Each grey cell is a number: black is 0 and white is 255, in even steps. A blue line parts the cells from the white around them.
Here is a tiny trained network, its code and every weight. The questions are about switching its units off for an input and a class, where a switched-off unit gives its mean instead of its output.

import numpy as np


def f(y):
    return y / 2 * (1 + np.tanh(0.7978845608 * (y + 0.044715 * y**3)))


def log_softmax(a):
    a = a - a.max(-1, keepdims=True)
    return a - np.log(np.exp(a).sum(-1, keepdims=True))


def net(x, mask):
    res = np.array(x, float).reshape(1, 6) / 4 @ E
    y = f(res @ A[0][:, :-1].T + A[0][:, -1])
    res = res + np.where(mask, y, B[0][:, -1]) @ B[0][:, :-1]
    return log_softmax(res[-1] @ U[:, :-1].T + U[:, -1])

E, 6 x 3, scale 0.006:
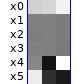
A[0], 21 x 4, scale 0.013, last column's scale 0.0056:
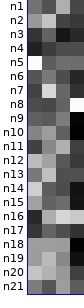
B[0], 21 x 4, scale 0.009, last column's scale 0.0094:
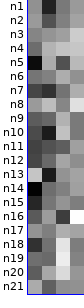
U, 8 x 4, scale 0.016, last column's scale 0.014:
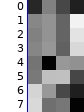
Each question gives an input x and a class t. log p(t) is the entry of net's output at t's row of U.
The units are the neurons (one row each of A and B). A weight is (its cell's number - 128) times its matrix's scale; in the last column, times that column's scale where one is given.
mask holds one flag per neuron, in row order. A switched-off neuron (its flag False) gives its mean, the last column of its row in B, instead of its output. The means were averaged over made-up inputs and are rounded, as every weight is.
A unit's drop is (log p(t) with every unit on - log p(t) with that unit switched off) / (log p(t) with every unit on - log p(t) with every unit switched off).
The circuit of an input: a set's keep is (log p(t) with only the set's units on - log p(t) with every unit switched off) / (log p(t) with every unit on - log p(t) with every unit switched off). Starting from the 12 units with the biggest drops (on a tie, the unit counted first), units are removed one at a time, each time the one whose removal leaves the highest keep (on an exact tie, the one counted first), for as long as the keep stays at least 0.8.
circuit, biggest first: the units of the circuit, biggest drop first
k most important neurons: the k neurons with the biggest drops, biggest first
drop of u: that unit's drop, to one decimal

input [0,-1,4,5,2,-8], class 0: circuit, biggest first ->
(n16)
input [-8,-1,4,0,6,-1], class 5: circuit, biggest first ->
(n4; n8)
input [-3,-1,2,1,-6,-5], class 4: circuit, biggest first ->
(n7; n13)
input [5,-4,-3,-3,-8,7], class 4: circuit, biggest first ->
(n13; n2; n12)
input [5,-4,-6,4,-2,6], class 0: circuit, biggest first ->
(n5; n14)
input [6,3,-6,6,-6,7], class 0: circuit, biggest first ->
(n5; n14)
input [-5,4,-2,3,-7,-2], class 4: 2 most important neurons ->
(n13; n7)
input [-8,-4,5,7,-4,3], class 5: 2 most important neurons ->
(n4; n3)
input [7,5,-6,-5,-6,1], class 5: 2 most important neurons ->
(n20; n19)
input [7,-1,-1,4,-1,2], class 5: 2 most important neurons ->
(n20; n16)
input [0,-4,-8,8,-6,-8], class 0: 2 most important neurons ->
(n7; n16)
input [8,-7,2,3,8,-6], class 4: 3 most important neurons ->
(n1; n11; n8)
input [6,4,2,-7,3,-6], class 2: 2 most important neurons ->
(n16; n5)
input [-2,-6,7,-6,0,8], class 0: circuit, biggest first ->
(n5)
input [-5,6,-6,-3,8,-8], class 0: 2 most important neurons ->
(n16; n11)
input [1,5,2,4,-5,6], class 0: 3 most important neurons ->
(n5; n14; n12)
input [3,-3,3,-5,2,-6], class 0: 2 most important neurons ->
(n16; n11)
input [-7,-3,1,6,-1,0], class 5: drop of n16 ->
0.1
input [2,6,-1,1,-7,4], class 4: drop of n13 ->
0.3
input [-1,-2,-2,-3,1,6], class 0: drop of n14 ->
0.4
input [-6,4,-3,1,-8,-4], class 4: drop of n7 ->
0.4
